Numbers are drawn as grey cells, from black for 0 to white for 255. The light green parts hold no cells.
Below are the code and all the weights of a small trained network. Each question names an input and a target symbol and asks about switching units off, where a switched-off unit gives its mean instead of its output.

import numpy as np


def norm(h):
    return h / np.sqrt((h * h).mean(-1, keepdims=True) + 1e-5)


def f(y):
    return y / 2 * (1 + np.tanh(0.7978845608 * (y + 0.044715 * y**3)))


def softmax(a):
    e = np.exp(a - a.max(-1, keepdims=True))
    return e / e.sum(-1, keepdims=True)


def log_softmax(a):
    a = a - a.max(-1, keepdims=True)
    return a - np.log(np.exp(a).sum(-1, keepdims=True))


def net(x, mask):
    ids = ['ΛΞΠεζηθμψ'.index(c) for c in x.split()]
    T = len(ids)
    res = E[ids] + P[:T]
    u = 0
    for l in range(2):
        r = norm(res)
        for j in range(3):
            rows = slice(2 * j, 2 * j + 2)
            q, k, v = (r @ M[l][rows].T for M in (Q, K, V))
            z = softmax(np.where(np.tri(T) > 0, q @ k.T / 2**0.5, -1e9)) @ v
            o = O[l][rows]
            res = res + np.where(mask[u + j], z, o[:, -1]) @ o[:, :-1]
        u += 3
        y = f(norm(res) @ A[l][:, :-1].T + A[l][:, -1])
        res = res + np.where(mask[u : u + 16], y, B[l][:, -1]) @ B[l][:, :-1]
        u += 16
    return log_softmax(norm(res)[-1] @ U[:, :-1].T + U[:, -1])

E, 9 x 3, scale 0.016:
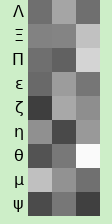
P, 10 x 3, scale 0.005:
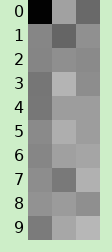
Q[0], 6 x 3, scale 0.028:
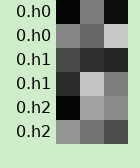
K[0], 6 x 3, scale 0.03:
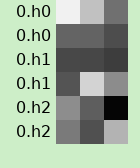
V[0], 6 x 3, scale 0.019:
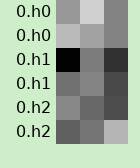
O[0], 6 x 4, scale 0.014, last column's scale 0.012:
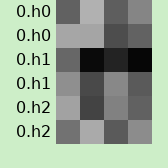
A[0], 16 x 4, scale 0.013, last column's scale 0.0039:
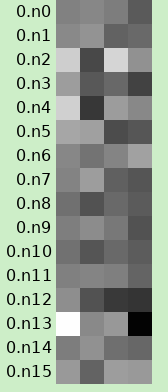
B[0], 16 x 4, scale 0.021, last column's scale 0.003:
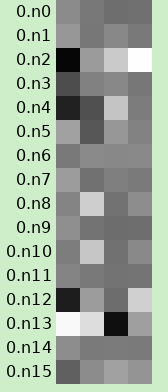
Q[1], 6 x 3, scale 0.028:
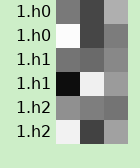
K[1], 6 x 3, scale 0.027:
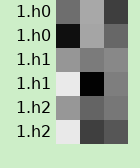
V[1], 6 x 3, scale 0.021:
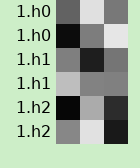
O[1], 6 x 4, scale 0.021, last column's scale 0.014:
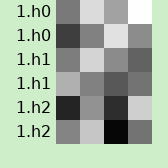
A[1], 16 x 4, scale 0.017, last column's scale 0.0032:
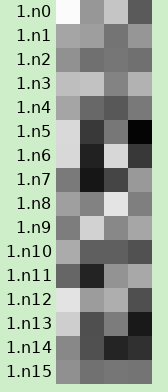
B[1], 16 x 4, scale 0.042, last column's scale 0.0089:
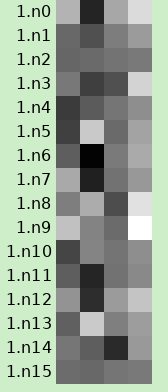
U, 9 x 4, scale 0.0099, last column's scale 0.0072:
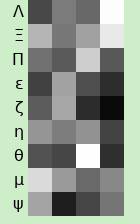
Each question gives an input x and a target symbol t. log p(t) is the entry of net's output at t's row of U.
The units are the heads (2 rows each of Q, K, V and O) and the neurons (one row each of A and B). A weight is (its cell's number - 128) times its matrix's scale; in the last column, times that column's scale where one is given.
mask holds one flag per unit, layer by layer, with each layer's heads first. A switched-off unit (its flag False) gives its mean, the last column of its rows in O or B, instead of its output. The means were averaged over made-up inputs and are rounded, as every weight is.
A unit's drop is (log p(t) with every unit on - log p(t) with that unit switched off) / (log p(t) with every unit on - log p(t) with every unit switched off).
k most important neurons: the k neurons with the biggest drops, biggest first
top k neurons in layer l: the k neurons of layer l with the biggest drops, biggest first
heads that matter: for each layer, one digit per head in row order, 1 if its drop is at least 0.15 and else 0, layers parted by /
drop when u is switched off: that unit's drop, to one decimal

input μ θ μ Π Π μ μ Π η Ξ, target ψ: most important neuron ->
(1.n3)
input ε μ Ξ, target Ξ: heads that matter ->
010 / 001
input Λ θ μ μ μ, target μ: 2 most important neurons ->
(0.n2, 1.n9)
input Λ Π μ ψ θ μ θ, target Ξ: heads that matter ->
010 / 001
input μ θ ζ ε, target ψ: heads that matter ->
110 / 000
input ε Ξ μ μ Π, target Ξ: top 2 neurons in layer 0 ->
(0.n2, 0.n12)
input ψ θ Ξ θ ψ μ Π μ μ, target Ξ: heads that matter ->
010 / 001
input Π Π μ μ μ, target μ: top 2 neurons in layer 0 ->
(0.n12, 0.n2)
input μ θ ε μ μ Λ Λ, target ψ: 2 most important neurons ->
(0.n12, 1.n7)
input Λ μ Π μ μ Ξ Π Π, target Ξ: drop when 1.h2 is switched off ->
0.3
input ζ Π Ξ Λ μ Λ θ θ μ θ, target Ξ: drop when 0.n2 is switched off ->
0.2
